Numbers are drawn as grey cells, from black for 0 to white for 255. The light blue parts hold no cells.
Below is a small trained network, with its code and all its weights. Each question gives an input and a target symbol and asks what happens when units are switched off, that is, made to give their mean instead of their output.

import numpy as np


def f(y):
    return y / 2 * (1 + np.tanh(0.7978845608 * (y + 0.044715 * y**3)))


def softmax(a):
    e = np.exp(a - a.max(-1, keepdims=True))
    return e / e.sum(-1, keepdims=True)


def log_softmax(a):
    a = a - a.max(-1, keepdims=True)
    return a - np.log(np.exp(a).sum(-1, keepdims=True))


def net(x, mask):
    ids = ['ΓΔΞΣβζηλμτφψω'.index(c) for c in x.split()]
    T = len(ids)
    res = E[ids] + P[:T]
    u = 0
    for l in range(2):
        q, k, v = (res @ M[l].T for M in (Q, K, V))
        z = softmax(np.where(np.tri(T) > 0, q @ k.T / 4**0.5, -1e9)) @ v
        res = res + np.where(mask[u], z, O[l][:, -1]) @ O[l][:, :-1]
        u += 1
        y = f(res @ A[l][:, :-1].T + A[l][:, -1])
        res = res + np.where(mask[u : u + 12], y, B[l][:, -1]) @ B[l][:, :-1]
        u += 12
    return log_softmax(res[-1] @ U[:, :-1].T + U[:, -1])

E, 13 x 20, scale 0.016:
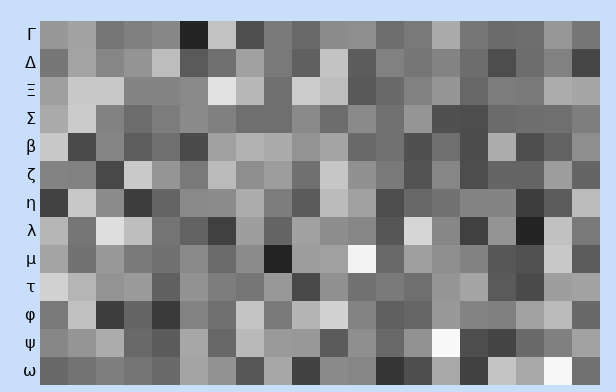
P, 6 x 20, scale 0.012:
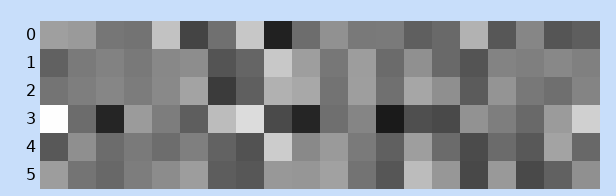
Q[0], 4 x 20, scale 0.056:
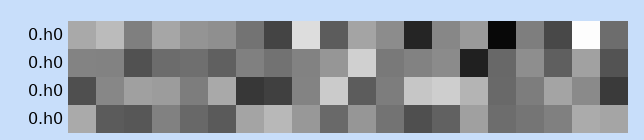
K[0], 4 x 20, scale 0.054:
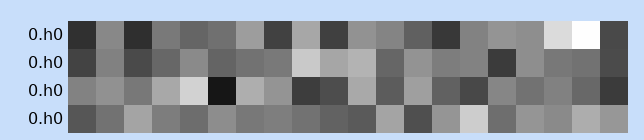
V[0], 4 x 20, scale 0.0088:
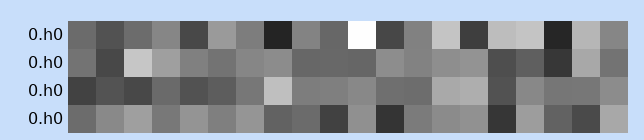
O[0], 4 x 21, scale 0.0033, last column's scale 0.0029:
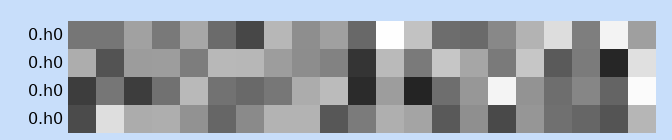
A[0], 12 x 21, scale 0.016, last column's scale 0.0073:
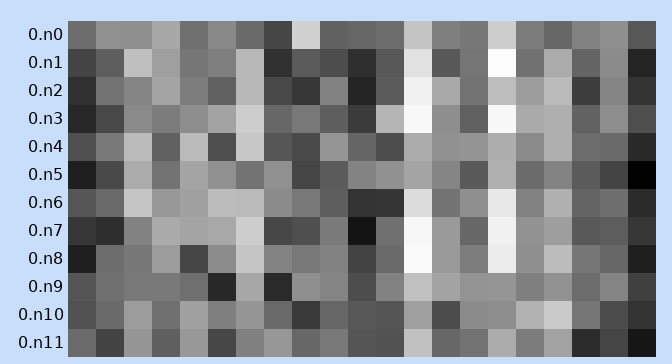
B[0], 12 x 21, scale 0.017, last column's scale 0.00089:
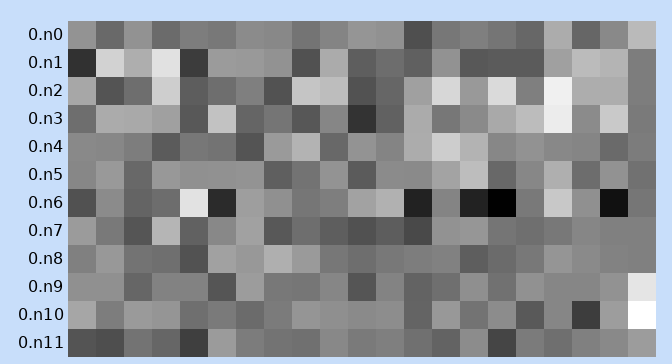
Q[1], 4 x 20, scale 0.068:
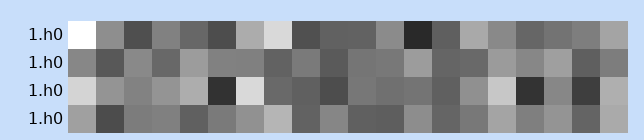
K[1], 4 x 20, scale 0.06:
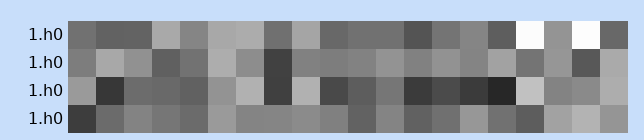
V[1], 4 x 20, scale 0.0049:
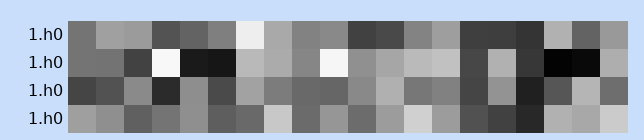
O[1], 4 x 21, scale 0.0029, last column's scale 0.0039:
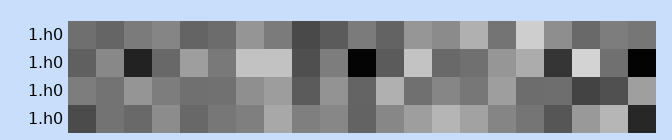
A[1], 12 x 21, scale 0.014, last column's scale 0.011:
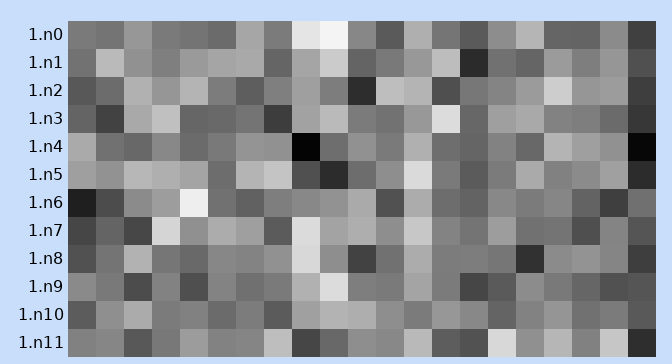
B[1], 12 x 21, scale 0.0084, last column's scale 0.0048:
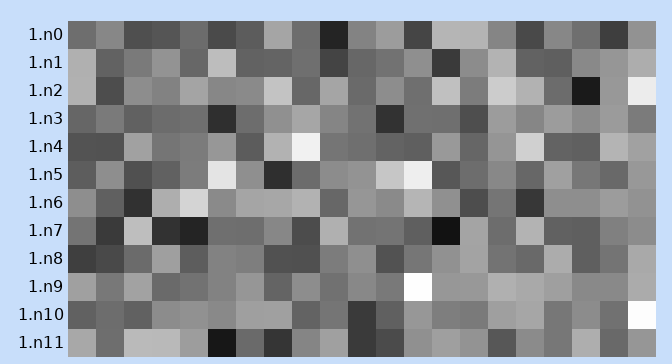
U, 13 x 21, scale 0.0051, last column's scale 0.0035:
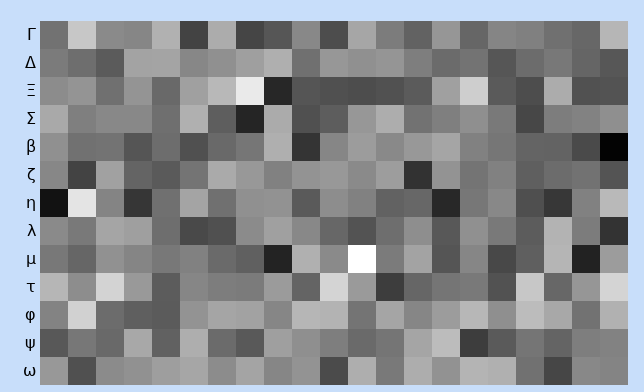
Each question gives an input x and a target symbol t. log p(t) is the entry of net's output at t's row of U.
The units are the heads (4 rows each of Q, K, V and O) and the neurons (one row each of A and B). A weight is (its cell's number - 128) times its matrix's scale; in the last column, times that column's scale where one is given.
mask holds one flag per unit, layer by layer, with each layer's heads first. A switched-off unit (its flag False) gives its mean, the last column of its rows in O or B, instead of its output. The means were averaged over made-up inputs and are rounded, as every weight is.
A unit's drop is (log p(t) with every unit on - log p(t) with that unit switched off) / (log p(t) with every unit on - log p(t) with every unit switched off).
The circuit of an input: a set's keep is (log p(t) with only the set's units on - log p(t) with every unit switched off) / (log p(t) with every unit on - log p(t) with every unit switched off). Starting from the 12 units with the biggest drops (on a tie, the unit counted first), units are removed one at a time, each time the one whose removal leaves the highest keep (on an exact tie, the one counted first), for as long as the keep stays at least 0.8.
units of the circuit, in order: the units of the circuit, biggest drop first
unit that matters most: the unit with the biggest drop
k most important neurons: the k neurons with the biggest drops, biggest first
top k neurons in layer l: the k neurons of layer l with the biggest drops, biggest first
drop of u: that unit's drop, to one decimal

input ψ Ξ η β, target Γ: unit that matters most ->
1.n11
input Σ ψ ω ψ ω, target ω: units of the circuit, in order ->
(0.h0, 1.n2)
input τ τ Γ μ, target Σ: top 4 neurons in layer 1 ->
(1.n5, 1.n4, 1.n11, 1.n2)
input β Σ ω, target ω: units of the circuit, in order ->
(1.n2, 0.h0)
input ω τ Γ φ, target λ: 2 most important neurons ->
(1.n11, 0.n10)
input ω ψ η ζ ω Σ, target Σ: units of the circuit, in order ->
(1.n1, 1.n9)
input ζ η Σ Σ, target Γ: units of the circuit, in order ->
(1.n11, 0.h0, 1.h0)
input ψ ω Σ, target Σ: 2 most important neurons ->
(1.n1, 1.n9)
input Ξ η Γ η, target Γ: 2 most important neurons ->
(1.n11, 1.n5)
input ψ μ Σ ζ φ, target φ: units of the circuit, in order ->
(1.n9, 0.h0)
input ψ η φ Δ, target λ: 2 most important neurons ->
(1.n11, 1.n4)
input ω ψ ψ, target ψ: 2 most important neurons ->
(1.n8, 1.n2)
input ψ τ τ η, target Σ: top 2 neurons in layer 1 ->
(1.n5, 1.n11)
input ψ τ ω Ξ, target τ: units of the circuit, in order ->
(1.h0)
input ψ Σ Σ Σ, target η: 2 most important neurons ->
(1.n4, 1.n5)
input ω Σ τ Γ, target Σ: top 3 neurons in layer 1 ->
(1.n5, 1.n4, 1.n11)
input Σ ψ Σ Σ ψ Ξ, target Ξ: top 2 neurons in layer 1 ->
(1.n0, 1.n1)
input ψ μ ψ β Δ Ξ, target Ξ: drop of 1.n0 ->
0.3
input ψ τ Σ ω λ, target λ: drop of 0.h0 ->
-0.1
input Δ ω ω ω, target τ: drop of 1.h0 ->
0.9
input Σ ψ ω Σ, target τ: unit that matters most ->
1.h0
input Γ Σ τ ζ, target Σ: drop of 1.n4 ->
0.2
